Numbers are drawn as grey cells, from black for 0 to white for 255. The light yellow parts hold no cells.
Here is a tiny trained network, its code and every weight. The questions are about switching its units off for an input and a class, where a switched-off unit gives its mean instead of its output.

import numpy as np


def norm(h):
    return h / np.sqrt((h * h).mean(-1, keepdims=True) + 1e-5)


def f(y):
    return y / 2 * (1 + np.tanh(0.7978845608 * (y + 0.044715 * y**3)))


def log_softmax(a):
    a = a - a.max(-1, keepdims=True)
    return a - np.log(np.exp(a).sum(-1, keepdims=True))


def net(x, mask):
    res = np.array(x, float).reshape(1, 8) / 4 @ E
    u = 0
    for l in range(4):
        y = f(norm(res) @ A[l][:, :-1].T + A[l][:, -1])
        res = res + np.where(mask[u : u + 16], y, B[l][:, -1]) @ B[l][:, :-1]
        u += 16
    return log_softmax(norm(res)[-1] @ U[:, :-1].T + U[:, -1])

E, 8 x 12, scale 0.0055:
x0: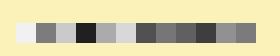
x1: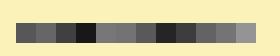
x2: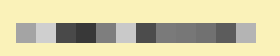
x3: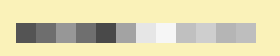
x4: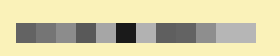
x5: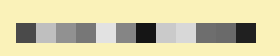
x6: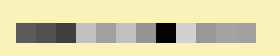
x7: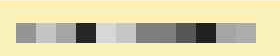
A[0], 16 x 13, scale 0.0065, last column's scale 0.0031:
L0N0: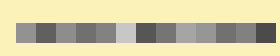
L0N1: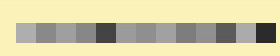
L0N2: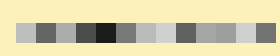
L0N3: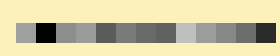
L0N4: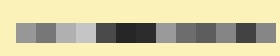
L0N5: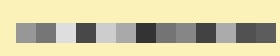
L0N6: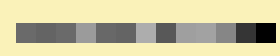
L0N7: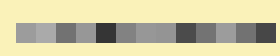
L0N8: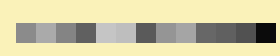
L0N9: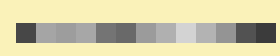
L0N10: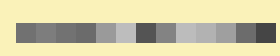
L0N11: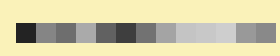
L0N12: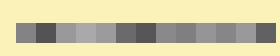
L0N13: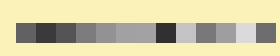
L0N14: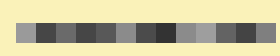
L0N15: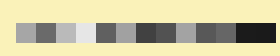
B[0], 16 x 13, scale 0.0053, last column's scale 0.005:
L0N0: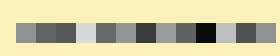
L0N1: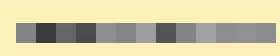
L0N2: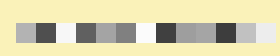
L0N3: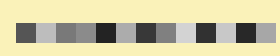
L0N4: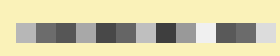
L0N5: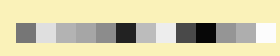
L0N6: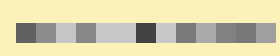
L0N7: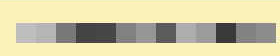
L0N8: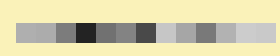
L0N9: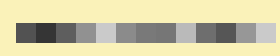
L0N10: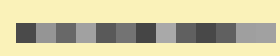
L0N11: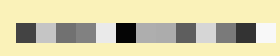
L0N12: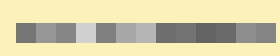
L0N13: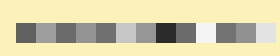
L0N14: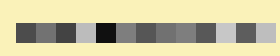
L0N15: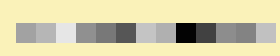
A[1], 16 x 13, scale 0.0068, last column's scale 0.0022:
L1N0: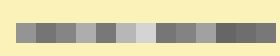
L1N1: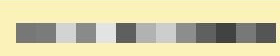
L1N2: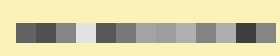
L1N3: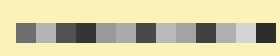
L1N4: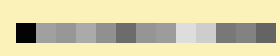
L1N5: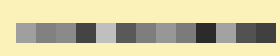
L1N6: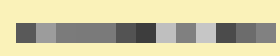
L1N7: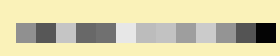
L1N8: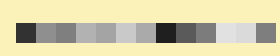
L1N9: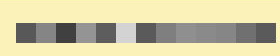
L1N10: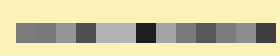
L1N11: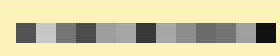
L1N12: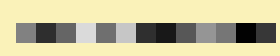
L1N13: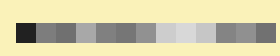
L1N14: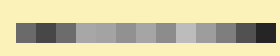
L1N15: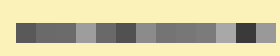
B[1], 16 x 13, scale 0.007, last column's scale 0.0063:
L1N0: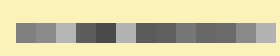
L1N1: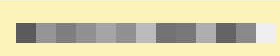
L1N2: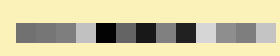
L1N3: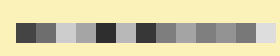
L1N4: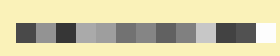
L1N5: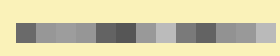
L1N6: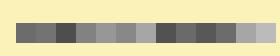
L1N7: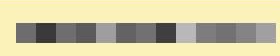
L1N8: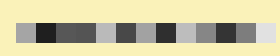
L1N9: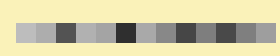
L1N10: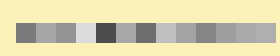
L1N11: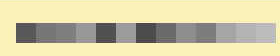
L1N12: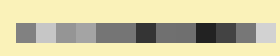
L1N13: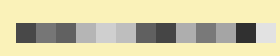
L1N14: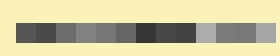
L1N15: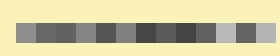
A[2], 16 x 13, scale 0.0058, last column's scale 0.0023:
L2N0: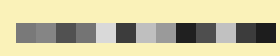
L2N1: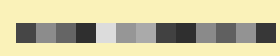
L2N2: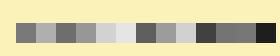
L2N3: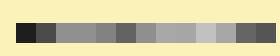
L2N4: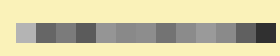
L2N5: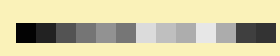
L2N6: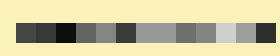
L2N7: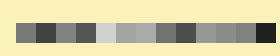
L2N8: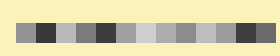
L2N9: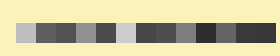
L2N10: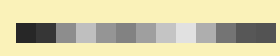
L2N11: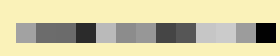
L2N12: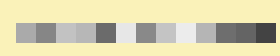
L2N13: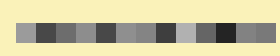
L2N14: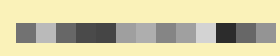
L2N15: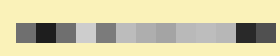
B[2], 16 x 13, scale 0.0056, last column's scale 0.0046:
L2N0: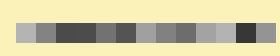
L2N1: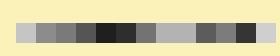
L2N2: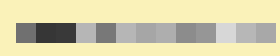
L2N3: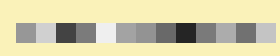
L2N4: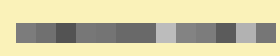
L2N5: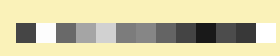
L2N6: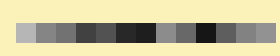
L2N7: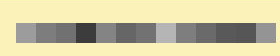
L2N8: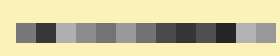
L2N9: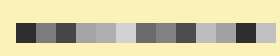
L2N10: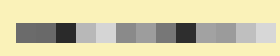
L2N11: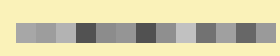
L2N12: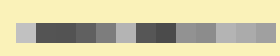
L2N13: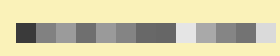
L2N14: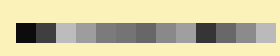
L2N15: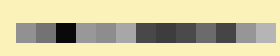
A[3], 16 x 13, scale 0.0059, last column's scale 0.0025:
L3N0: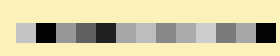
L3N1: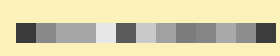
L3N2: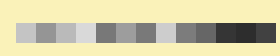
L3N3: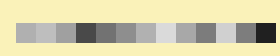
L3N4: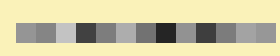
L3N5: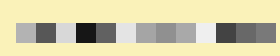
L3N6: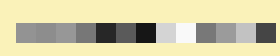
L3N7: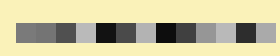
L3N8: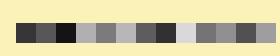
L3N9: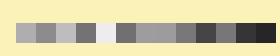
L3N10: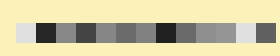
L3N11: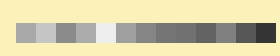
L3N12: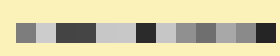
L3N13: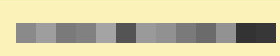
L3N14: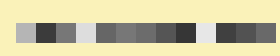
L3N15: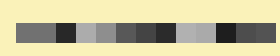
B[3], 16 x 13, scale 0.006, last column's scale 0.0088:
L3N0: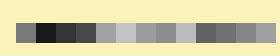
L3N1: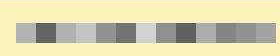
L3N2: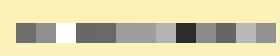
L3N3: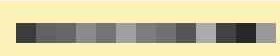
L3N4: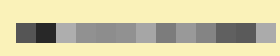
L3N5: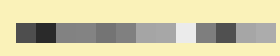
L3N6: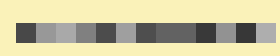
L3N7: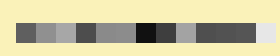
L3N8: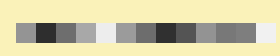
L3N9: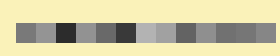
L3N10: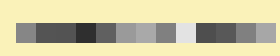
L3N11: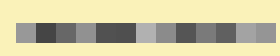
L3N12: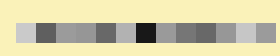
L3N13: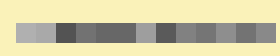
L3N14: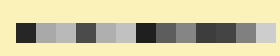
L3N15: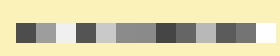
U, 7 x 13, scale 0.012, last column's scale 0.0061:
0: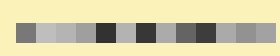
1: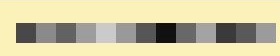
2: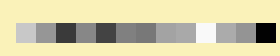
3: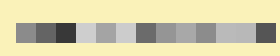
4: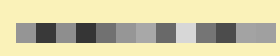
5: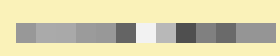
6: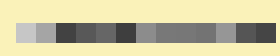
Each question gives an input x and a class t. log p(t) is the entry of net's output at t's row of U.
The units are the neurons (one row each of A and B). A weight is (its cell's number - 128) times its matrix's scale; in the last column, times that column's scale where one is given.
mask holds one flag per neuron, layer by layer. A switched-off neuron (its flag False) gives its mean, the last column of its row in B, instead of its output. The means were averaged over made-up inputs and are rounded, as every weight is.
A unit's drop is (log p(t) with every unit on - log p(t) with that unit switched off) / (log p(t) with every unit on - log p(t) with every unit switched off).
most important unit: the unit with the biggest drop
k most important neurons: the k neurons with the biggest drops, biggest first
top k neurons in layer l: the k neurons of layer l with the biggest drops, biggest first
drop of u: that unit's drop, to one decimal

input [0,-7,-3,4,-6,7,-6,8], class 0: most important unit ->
L0N5
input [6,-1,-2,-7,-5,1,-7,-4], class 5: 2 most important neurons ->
L0N5, L0N15
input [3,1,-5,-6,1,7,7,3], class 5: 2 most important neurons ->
L0N5, L0N15
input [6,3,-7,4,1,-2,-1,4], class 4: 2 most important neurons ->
L0N2, L0N11
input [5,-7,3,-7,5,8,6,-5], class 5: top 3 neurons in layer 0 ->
L0N15, L0N5, L0N4
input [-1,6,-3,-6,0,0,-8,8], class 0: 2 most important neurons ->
L0N2, L0N11
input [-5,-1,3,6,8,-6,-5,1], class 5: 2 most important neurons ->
L0N11, L2N5
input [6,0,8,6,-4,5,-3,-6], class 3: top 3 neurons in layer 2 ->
L2N12, L2N2, L2N5
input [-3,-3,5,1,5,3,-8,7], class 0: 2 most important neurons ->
L0N11, L1N3
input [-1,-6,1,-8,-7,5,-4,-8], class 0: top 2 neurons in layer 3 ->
L3N2, L3N8
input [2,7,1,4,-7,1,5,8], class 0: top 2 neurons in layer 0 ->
L0N5, L0N8
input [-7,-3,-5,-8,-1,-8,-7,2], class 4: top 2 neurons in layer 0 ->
L0N7, L0N14
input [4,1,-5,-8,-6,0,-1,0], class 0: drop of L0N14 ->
0.4
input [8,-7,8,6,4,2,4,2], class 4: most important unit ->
L0N2
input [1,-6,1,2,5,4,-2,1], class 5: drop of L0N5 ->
0.2
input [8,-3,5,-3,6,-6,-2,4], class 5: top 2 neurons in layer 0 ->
L0N5, L0N13
